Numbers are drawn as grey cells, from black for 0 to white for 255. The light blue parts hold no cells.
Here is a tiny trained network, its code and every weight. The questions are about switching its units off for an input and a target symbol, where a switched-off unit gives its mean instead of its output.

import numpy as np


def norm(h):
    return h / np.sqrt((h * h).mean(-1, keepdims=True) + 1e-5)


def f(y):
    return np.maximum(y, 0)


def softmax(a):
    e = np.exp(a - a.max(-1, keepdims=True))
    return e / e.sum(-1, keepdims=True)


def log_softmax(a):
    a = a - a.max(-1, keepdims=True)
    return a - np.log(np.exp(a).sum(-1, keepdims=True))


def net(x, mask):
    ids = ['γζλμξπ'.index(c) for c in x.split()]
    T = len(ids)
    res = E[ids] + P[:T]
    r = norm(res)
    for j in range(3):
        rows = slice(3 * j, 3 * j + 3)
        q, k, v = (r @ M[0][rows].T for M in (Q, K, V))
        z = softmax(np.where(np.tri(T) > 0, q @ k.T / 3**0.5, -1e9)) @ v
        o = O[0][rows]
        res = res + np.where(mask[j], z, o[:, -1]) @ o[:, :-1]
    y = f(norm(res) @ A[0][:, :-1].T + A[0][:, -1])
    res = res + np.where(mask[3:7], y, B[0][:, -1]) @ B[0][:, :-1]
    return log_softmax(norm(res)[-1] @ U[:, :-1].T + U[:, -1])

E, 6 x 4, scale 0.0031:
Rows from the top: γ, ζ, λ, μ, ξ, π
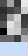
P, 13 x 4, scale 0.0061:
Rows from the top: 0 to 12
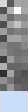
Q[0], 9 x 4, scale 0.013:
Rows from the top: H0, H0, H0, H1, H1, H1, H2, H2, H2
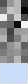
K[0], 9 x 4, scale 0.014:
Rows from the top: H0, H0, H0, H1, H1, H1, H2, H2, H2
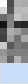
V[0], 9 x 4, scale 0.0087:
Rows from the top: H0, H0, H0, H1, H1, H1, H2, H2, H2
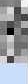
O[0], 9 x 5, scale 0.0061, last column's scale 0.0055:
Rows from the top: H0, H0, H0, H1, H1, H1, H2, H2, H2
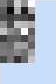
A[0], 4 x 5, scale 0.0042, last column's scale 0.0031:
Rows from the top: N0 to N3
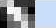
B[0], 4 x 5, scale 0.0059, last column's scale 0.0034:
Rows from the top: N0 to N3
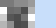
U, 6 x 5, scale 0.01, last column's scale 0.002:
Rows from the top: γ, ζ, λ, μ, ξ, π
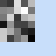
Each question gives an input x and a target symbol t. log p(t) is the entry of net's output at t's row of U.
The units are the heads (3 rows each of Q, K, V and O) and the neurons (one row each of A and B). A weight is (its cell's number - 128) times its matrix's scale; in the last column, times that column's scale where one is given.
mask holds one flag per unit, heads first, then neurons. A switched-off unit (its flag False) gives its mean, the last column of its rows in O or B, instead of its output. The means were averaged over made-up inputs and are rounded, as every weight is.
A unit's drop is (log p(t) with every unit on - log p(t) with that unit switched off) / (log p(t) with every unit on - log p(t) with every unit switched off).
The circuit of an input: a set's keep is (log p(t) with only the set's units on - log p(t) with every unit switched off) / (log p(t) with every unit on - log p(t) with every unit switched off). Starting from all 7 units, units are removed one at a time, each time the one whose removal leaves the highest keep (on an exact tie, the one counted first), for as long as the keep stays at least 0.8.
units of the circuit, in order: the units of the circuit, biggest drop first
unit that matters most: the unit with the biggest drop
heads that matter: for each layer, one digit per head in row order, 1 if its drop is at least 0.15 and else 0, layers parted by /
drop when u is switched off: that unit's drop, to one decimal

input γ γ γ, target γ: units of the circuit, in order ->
H1, H0
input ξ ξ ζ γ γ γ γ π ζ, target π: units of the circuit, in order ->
H1, N3
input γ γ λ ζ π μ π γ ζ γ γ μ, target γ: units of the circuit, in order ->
H0
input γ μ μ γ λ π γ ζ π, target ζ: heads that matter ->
011
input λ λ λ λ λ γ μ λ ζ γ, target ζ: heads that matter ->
000
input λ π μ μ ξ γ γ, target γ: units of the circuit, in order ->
H1, H2
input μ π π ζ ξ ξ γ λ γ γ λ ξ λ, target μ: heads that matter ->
100
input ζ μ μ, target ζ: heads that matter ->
010
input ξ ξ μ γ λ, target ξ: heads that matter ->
110
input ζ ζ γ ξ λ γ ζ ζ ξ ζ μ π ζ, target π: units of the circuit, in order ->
H2, H1, H0
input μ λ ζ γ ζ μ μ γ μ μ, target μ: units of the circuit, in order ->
H0, H1
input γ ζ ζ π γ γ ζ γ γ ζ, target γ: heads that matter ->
010
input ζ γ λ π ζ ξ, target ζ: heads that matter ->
010
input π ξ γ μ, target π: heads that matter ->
011
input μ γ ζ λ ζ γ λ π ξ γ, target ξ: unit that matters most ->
H1
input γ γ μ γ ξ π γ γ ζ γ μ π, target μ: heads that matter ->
110
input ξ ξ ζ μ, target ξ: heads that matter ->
000
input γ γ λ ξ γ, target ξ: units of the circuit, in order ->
H1, H2, H0
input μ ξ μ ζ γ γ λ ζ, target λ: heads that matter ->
100
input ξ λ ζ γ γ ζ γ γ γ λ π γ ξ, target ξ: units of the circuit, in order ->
N1
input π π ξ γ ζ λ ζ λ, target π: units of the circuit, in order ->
H1, H2
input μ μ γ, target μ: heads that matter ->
010
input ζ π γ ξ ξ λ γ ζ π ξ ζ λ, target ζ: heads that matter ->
010
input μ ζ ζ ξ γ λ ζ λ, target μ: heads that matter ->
000
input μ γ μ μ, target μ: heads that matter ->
110
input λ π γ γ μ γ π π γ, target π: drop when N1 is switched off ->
-0.1
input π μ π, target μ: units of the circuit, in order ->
H1
